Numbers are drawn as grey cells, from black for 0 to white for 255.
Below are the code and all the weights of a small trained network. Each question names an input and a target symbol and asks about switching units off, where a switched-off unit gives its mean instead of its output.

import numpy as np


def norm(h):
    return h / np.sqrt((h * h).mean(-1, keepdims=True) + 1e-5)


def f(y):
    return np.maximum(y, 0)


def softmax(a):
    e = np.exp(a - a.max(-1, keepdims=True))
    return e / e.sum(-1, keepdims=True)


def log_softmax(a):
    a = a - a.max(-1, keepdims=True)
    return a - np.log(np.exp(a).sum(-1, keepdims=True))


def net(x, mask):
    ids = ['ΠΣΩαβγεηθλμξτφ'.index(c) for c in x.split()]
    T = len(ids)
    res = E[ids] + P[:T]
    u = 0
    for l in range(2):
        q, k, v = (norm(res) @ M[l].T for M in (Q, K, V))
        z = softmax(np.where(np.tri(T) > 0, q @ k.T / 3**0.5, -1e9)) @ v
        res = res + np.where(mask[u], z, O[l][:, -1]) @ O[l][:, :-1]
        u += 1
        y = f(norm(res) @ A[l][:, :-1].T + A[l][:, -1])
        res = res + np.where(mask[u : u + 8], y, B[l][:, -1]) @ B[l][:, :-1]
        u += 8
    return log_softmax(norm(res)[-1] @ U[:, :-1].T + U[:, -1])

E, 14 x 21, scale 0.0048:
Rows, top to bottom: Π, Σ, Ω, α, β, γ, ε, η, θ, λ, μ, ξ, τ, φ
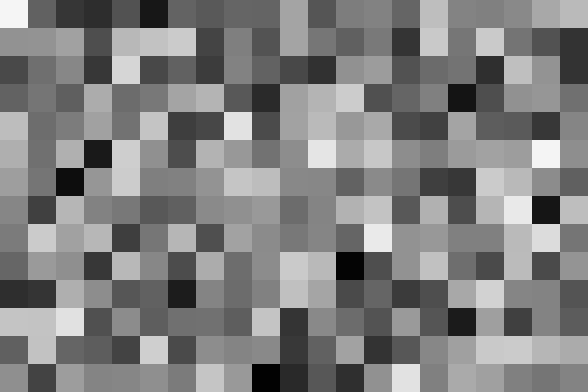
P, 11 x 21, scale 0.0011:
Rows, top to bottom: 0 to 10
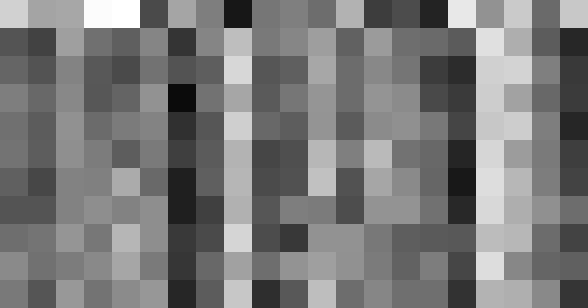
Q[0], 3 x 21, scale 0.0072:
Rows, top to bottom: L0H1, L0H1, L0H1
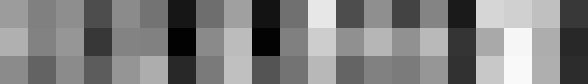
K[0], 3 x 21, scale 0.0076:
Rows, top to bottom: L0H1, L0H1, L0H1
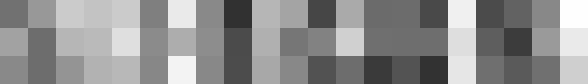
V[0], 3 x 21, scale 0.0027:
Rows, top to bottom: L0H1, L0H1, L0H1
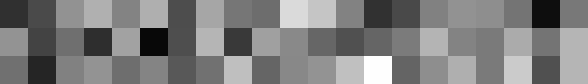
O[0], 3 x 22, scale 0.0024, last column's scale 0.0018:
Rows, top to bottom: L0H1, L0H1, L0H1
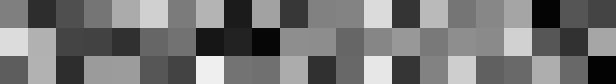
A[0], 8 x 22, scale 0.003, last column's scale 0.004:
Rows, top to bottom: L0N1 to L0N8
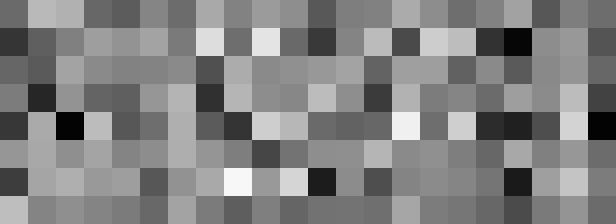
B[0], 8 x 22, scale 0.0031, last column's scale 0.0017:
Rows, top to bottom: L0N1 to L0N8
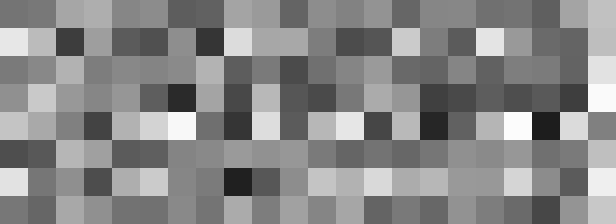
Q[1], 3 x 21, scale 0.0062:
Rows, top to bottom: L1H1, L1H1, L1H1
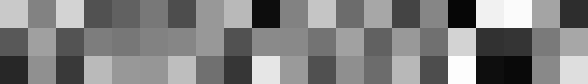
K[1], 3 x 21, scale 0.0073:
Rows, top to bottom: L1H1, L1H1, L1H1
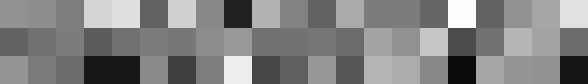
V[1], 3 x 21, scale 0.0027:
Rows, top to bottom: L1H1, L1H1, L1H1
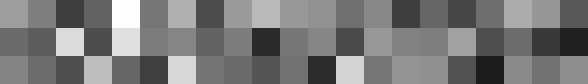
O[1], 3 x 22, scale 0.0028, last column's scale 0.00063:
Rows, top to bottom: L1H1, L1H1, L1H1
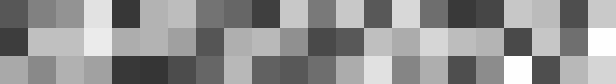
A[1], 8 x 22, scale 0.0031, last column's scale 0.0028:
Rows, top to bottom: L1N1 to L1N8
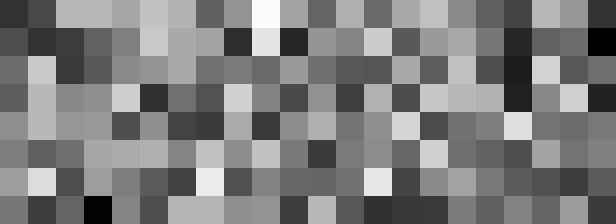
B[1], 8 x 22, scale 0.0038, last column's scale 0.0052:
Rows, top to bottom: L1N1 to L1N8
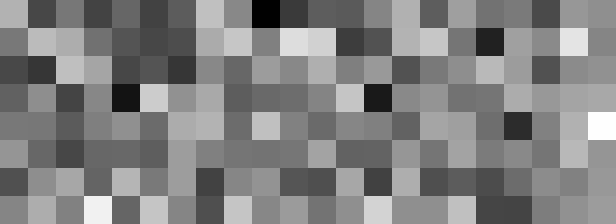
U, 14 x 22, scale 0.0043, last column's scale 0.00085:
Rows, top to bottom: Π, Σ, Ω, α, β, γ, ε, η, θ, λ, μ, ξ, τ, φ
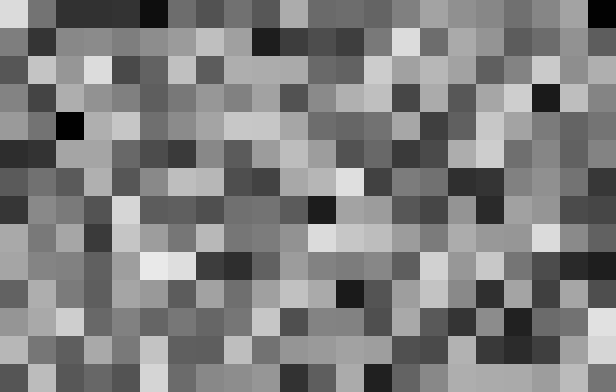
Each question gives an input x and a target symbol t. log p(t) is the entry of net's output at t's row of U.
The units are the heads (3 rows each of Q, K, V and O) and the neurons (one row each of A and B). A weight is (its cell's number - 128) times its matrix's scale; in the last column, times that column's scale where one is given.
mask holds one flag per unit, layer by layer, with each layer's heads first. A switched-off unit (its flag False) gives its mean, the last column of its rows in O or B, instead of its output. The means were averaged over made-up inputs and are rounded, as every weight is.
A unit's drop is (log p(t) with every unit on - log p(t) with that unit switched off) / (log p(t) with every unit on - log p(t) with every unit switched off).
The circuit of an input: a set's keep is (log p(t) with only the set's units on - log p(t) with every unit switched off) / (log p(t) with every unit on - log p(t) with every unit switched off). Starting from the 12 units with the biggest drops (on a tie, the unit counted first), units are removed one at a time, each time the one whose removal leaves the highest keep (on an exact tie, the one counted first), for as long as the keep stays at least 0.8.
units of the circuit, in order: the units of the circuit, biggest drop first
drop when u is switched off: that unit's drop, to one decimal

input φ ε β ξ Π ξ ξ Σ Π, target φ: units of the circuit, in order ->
[L1H1, L1N4]
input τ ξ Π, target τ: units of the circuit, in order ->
[L1H1, L1N8]
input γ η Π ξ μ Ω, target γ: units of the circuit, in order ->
[L1H1, L1N3]
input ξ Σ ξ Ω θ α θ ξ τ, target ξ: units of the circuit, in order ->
[L0H1, L0N4]
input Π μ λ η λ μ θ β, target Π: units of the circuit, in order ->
[L0H1]
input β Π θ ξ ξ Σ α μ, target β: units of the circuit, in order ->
[L0H1, L0N2]
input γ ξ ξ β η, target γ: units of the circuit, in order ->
[L1H1, L0H1]
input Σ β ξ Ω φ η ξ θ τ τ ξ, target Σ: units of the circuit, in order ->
[L1H1, L1N1, L0H1]
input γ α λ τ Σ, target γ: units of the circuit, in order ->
[L1N3, L1H1, L0H1]
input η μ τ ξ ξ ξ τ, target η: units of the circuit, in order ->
[L0H1, L1N7]
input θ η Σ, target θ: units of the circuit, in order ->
[L0H1, L0N7]
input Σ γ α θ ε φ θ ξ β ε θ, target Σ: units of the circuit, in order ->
[L1N1, L1H1, L0H1]
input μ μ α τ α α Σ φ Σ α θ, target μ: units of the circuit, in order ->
[L0H1, L1N2, L1H1]
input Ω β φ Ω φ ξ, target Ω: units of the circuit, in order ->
[L1H1]
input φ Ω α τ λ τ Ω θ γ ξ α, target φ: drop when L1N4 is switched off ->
0.4
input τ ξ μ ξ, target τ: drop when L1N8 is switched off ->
0.6
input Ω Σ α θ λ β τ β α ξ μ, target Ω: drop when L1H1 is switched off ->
0.8
